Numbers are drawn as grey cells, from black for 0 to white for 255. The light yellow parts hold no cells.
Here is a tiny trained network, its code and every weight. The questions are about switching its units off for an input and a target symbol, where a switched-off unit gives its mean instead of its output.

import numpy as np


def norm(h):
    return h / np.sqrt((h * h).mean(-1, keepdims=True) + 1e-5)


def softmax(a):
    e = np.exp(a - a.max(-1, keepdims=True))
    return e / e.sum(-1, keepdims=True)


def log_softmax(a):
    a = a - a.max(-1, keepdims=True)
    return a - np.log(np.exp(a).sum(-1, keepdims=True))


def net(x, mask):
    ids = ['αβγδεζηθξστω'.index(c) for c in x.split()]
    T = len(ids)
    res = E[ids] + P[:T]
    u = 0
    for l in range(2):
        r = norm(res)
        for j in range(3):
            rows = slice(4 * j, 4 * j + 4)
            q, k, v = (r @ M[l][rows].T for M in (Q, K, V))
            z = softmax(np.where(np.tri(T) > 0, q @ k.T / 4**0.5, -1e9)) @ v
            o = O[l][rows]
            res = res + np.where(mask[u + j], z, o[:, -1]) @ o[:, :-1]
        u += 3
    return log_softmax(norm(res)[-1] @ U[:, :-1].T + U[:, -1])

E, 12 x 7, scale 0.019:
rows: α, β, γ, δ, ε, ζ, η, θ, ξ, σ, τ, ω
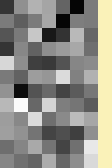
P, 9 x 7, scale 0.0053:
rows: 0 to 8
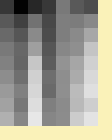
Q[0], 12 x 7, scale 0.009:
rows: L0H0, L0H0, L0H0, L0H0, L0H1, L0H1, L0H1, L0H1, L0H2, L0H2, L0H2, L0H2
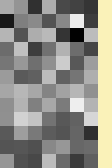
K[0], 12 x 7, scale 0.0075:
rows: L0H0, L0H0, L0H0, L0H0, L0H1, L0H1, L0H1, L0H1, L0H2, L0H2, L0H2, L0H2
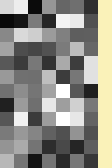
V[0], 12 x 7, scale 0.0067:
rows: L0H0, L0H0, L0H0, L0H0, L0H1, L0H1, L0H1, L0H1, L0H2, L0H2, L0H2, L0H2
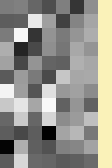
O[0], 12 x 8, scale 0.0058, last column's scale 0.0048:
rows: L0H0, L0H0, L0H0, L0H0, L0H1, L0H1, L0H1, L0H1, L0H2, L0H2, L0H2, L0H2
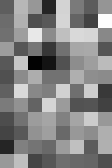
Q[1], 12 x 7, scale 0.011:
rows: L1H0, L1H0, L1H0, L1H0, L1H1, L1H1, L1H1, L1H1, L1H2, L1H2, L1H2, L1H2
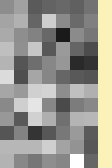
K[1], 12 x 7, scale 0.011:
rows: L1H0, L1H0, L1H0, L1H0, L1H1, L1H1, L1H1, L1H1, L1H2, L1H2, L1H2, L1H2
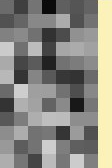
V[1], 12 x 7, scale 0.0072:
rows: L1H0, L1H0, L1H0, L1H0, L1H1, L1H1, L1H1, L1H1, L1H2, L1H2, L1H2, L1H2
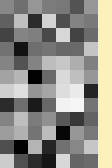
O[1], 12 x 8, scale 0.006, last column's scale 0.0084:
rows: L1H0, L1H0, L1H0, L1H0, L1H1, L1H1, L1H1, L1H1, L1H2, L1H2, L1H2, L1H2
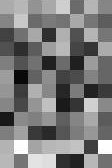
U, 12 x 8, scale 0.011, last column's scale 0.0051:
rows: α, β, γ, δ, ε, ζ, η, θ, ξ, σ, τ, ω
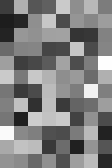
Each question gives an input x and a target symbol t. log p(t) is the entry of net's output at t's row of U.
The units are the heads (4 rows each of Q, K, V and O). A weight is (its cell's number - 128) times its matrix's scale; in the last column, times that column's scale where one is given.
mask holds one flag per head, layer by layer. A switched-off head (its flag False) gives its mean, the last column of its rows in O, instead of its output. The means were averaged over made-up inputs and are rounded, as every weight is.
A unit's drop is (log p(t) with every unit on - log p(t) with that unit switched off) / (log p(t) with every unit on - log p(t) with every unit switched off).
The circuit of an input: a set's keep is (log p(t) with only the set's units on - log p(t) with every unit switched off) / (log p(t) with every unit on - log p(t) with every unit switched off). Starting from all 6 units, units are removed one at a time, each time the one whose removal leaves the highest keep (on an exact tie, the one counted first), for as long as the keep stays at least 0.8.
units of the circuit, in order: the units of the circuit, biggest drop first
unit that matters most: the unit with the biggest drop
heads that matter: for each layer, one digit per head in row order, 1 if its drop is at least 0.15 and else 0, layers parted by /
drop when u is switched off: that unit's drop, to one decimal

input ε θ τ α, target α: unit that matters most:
L0H0
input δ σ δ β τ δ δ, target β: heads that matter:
001 / 010
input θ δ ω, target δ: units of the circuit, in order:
L0H0; L1H1; L1H2
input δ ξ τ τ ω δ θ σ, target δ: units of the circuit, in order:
L0H0; L1H1; L0H2; L1H2
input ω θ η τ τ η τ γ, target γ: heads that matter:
110 / 000
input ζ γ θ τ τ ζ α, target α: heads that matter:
000 / 010
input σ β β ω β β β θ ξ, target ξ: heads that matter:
010 / 011
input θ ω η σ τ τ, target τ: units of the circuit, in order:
L1H1; L0H1; L0H0
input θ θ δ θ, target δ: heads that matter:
100 / 111
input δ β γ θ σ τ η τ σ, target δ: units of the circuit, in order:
L0H0; L1H2; L1H1
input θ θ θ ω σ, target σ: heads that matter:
101 / 110
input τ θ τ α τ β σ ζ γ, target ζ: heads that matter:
011 / 001
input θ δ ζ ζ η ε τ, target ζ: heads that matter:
000 / 011
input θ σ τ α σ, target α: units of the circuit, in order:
L1H1
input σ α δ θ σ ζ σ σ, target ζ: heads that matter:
100 / 001
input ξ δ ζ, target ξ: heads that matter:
000 / 111
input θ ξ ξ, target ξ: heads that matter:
010 / 001
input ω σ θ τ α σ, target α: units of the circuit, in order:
L0H0; L1H2
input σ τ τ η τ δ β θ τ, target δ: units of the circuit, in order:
L1H1; L1H2
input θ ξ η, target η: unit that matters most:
L0H1
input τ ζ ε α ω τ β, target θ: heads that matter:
110 / 000
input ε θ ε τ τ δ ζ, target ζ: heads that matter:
001 / 110
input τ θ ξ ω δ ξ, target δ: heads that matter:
101 / 111
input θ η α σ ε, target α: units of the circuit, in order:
L1H1; L0H0; L0H1; L1H2
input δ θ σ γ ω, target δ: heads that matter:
000 / 011
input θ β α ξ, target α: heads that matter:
100 / 011
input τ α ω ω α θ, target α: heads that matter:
000 / 001
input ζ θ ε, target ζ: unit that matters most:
L0H0
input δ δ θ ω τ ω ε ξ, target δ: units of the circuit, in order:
L1H2; L0H0; L1H1
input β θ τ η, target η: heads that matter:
111 / 011
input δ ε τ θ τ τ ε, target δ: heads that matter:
101 / 011
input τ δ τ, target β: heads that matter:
001 / 110
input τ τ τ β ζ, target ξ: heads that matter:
000 / 011
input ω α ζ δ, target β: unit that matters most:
L1H1
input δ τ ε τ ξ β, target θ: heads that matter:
010 / 000
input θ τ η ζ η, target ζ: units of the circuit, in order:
L0H0; L1H2
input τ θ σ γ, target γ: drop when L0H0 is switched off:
0.2
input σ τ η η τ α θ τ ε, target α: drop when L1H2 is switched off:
0.3
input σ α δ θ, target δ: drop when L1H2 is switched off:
0.5
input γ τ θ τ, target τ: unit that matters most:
L0H2
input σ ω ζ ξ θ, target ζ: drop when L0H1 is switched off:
0.0
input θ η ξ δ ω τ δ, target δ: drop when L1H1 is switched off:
0.4
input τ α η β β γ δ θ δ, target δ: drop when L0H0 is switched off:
0.0
